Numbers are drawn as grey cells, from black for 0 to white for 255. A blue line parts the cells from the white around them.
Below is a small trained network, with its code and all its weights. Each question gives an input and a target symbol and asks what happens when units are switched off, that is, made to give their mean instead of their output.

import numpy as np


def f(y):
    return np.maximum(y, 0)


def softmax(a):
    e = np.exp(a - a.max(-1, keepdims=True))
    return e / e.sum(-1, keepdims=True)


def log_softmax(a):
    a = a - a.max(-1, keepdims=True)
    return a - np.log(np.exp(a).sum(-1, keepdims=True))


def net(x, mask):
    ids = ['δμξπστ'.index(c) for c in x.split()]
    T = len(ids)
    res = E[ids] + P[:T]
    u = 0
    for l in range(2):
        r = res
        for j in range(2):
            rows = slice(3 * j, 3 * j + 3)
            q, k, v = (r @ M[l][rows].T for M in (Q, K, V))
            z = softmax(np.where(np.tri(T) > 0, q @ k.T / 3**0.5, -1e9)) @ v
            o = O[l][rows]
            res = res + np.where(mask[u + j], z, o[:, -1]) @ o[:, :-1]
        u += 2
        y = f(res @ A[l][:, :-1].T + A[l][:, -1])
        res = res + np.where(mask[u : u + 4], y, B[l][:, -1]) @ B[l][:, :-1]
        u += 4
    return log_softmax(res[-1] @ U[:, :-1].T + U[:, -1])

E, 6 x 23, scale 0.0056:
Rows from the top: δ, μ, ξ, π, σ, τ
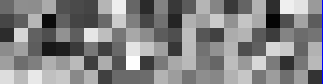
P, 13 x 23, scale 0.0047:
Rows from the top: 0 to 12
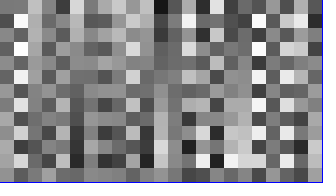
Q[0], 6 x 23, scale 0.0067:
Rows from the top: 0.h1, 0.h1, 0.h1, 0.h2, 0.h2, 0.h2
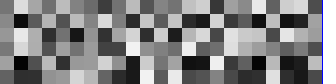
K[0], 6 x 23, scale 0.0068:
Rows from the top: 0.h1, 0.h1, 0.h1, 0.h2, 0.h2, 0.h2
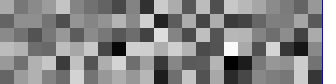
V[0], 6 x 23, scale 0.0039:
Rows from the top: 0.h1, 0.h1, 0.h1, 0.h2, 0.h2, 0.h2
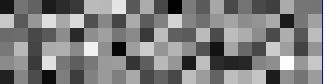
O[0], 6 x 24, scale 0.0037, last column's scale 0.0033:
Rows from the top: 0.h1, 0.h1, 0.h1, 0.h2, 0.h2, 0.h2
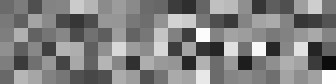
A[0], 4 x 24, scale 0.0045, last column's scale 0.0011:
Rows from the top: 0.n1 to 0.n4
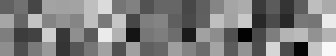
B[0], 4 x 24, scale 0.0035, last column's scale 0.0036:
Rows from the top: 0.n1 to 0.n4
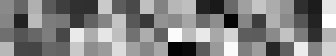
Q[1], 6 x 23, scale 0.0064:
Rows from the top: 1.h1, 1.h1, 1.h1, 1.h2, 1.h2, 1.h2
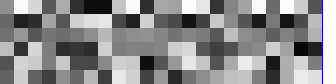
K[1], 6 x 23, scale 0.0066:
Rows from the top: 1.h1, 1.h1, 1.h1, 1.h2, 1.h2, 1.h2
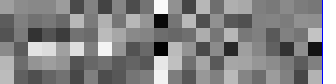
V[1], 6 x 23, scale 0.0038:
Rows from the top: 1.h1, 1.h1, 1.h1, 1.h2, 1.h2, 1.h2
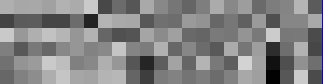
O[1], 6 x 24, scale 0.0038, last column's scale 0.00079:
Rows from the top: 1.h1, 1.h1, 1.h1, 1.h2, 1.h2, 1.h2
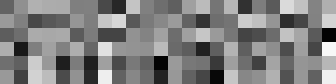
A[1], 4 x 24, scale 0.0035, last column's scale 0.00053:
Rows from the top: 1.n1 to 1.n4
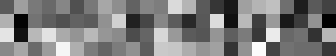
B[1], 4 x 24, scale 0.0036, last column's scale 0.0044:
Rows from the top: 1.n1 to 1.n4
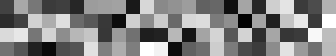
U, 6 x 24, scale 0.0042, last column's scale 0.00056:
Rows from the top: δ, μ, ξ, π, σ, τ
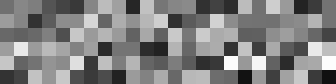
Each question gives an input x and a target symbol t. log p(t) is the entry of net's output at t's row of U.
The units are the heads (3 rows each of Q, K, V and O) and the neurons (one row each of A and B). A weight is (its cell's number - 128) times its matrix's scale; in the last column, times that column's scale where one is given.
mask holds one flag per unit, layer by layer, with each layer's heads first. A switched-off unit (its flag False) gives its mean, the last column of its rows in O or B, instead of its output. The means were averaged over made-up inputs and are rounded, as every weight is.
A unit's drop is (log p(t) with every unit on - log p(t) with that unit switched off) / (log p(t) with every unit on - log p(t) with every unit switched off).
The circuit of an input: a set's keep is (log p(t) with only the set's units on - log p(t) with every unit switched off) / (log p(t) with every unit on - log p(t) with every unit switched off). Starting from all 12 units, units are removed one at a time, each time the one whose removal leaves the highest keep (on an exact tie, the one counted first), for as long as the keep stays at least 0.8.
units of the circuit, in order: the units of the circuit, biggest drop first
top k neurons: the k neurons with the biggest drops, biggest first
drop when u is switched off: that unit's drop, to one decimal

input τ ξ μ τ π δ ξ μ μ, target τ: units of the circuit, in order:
(1.n2; 0.n2)
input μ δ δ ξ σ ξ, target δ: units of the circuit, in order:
(0.h1; 1.h1; 1.n1)
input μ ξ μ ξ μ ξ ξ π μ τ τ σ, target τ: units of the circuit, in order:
(1.h1)
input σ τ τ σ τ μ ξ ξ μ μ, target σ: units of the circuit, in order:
(1.h2; 1.h1; 0.h1)
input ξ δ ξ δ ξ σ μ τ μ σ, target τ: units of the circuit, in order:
(1.h1; 0.h1)
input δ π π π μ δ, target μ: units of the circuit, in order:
(1.h2; 0.h1; 1.n4)
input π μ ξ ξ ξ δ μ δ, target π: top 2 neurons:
(0.n4; 1.n2)
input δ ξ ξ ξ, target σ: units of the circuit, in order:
(0.h1; 1.h2; 0.h2; 1.h1)
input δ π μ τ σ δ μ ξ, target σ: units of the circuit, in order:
(0.h2; 1.h2; 0.h1; 1.h1)
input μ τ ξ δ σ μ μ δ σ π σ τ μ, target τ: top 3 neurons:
(1.n2; 0.n2; 1.n3)
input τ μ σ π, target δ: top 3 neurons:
(1.n1; 1.n2; 0.n4)
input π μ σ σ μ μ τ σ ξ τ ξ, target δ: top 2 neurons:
(0.n1; 1.n1)
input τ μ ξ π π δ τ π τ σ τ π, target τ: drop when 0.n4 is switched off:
0.1
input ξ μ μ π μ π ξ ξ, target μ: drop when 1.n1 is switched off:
0.0
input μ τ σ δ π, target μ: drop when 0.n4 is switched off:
0.4
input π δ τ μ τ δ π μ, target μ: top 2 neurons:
(1.n4; 0.n1)
